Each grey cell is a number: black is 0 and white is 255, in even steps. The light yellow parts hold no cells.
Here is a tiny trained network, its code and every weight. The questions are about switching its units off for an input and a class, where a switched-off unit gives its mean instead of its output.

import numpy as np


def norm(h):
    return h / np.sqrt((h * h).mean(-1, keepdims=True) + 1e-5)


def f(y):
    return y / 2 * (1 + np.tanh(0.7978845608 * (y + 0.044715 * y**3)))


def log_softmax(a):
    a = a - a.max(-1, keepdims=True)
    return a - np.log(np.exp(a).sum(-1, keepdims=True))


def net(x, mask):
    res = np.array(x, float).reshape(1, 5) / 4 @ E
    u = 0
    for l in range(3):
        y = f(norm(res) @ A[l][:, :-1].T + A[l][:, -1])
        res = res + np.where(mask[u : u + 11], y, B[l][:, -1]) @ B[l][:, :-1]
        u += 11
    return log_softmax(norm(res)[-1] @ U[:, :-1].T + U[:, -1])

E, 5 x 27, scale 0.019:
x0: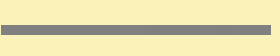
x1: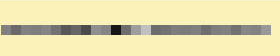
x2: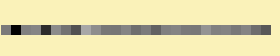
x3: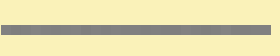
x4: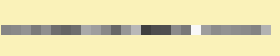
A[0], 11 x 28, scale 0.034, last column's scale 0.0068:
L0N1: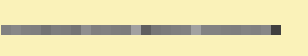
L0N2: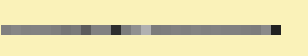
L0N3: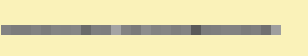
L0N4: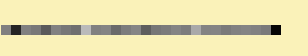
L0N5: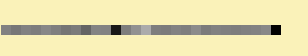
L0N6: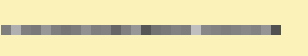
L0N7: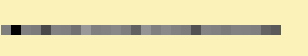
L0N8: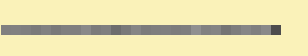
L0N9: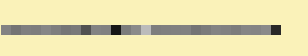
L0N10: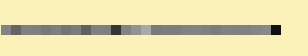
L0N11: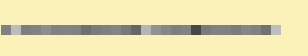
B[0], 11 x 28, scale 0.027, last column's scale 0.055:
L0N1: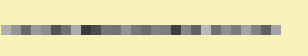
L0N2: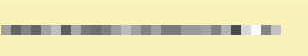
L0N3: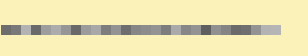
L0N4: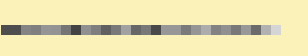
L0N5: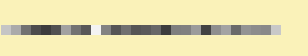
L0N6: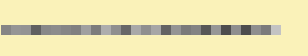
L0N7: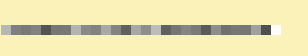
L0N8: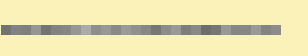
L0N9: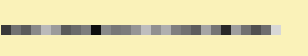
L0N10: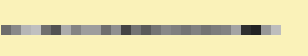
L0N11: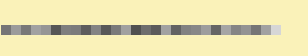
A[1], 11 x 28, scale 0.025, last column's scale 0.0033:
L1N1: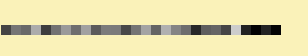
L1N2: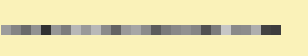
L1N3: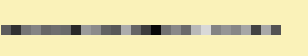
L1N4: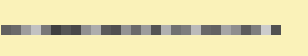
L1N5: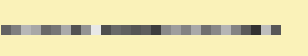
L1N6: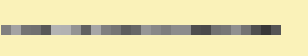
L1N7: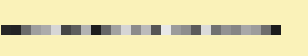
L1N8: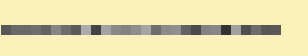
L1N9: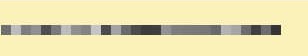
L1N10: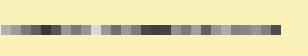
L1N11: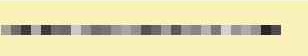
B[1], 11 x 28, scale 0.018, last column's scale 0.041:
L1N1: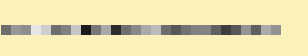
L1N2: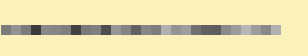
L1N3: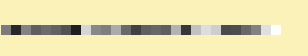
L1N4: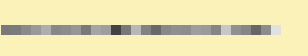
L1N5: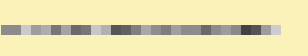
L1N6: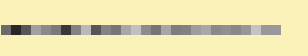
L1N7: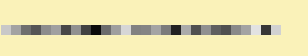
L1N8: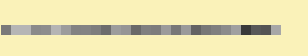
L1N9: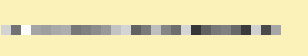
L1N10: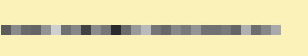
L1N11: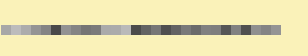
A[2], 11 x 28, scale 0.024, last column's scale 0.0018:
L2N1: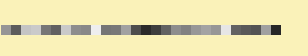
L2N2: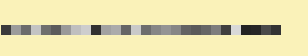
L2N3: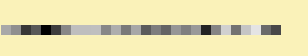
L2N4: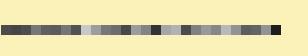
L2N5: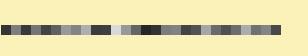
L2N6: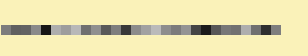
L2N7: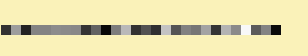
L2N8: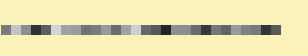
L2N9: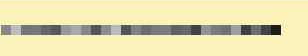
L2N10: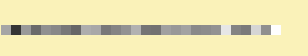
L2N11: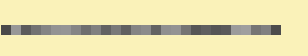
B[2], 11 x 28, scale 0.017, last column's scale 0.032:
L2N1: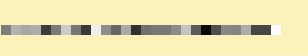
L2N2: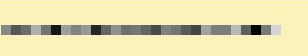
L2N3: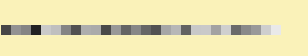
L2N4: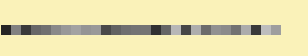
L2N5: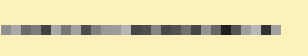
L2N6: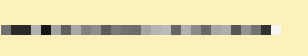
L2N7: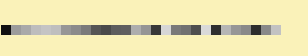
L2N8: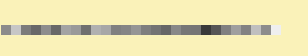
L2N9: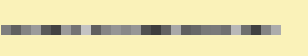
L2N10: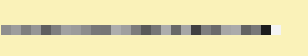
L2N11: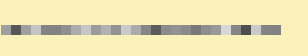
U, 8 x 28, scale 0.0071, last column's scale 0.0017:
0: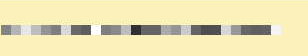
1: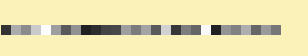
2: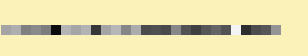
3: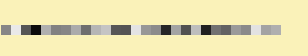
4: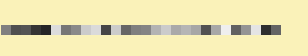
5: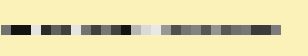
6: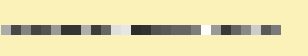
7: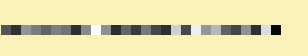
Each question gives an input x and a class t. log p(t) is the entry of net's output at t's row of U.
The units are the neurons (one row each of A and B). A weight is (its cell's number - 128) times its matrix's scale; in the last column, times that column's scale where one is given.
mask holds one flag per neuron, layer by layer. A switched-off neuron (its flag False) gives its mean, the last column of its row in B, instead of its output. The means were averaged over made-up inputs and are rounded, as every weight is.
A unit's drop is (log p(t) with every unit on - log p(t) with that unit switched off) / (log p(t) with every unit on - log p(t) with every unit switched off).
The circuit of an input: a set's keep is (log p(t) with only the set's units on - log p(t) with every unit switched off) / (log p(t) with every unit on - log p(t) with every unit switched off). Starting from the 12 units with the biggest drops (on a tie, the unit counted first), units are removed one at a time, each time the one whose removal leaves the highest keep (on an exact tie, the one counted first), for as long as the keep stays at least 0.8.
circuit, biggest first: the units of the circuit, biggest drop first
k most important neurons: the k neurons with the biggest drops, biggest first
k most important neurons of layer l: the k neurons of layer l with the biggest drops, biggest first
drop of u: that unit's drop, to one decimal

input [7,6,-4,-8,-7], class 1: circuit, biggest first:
(L0N9)
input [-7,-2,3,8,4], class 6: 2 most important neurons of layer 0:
(L0N4; L0N5)
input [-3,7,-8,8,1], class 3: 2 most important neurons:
(L0N6; L0N4)
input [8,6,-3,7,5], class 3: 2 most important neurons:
(L0N5; L0N2)
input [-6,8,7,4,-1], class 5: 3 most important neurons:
(L0N7; L0N9; L0N10)
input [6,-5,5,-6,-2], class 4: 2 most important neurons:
(L0N9; L0N7)
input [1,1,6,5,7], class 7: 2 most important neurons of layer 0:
(L0N4; L0N9)
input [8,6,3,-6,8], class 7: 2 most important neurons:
(L0N5; L0N4)
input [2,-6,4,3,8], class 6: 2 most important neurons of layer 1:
(L1N7; L1N3)
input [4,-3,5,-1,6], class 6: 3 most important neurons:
(L0N4; L0N5; L1N7)
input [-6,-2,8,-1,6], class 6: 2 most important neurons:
(L0N5; L0N4)
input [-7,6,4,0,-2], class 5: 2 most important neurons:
(L0N9; L0N10)
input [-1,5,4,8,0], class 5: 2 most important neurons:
(L0N7; L0N9)
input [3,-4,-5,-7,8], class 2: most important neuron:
(L0N5)
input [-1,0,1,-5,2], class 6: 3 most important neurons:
(L0N4; L0N5; L1N7)
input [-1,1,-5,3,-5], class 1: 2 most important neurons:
(L0N5; L0N10)
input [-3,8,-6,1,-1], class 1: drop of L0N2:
0.1
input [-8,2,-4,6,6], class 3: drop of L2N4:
0.0
